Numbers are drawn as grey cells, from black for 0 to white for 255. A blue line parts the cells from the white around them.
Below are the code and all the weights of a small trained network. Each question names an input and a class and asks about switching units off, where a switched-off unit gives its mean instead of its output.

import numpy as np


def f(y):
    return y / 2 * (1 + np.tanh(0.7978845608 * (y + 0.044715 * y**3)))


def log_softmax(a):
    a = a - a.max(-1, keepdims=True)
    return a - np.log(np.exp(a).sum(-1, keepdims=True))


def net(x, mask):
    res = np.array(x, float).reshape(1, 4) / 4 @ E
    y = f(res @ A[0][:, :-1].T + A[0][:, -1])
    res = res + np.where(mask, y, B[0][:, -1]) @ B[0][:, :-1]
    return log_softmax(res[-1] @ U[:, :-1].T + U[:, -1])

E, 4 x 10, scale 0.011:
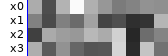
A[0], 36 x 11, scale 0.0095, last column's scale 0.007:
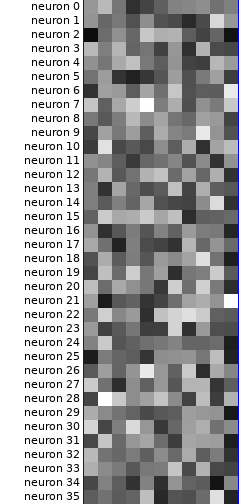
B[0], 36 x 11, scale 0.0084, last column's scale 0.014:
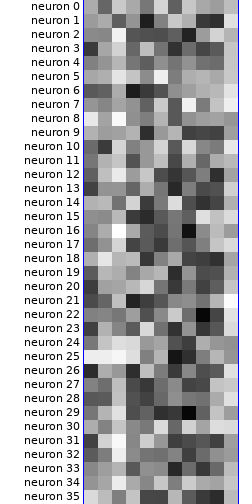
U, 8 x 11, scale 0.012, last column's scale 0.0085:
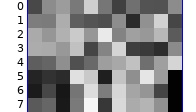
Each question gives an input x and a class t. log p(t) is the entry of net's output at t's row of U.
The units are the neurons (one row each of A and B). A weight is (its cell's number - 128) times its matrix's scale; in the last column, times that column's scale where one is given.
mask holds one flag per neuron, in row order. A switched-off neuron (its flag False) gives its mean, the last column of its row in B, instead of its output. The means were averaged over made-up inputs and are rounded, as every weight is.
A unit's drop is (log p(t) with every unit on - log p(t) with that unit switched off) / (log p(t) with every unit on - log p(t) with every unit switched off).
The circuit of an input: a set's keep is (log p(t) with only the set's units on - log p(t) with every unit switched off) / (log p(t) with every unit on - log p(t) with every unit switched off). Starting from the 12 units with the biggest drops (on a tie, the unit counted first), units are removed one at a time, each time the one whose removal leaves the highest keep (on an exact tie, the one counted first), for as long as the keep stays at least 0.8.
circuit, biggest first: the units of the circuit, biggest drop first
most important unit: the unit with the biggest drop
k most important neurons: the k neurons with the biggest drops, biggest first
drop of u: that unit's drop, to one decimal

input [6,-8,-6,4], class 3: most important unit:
neuron 22
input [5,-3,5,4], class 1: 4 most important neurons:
neuron 15; neuron 28; neuron 10; neuron 5
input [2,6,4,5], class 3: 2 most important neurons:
neuron 1; neuron 14
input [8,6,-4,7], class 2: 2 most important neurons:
neuron 30; neuron 7
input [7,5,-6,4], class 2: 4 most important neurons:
neuron 30; neuron 7; neuron 6; neuron 15
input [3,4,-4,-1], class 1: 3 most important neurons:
neuron 22; neuron 10; neuron 17
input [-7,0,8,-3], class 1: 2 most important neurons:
neuron 2; neuron 6
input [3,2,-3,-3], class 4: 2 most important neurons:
neuron 23; neuron 20
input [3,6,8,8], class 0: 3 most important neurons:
neuron 23; neuron 13; neuron 3
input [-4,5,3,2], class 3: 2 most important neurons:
neuron 1; neuron 35
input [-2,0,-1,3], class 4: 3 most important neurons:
neuron 26; neuron 12; neuron 31
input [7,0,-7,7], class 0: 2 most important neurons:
neuron 20; neuron 23
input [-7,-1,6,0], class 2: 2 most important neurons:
neuron 5; neuron 34
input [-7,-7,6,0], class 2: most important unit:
neuron 10
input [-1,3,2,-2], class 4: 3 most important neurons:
neuron 22; neuron 18; neuron 9
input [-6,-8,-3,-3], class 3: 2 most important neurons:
neuron 22; neuron 18
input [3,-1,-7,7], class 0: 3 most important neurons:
neuron 20; neuron 23; neuron 13
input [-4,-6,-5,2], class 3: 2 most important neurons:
neuron 22; neuron 18
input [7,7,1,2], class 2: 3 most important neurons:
neuron 7; neuron 30; neuron 22
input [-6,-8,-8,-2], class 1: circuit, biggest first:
neuron 29
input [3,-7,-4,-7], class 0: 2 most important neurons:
neuron 26; neuron 1
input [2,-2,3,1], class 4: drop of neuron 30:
-0.2
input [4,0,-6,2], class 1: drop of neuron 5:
0.0
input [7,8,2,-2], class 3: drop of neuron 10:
0.1
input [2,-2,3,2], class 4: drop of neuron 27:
0.4
